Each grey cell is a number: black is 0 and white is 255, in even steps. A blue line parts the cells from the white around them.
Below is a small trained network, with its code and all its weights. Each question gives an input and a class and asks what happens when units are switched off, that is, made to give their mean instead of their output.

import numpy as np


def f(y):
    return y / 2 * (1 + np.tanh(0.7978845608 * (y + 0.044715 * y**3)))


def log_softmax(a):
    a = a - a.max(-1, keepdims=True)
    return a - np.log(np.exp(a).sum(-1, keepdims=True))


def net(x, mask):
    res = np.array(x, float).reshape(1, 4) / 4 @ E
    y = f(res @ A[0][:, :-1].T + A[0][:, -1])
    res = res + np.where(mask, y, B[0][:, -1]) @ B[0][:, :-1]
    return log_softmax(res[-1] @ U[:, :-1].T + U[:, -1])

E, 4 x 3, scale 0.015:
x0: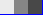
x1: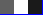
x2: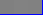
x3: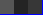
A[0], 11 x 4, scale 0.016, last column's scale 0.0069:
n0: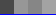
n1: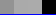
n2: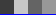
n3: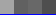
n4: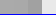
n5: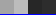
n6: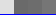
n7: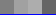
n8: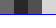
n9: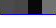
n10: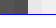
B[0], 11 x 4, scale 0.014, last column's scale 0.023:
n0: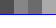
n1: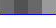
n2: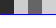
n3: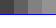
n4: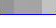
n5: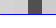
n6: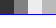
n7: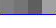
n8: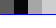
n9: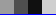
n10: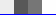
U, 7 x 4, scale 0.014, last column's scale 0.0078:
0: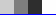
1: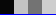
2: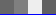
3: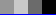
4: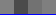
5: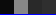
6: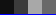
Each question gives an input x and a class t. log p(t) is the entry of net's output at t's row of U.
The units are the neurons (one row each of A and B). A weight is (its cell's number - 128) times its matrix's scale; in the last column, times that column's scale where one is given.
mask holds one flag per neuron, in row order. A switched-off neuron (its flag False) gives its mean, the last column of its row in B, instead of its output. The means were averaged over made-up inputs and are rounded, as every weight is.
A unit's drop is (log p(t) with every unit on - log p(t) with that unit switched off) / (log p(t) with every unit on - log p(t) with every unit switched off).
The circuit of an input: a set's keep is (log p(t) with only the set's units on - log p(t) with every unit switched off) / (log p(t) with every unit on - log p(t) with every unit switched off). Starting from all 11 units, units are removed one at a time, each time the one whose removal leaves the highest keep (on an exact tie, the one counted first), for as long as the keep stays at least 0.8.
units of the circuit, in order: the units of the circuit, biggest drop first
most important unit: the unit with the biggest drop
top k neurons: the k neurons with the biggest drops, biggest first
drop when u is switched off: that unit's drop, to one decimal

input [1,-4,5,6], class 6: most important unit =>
n8
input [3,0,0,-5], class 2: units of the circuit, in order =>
[n9; n2; n10]
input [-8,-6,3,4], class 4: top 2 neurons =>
[n10; n8]
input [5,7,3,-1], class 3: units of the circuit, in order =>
[n5; n10; n2]
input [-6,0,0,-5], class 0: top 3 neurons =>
[n10; n6; n8]
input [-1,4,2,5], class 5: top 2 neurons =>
[n10; n2]
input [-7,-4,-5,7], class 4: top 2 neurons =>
[n8; n10]
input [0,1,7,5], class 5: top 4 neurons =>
[n10; n9; n5; n6]
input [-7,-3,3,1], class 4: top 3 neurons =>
[n10; n5; n9]
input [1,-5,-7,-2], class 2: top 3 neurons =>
[n9; n5; n6]
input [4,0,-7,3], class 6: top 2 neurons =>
[n10; n6]
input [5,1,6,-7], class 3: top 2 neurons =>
[n8; n5]
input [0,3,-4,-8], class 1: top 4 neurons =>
[n10; n2; n9; n1]
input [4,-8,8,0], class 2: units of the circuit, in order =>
[n6]
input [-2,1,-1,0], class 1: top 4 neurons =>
[n10; n9; n8; n5]
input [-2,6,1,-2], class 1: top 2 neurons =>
[n2; n10]
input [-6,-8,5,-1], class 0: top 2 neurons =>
[n10; n6]
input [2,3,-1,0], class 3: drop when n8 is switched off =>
0.2
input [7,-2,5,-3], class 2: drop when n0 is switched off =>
0.0
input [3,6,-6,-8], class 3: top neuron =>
[n5]
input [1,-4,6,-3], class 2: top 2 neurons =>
[n9; n5]
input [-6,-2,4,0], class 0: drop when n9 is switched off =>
-0.1
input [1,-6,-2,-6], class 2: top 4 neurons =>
[n9; n5; n6; n4]
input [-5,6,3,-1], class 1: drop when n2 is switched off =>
0.1
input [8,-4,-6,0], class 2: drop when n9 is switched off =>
0.2
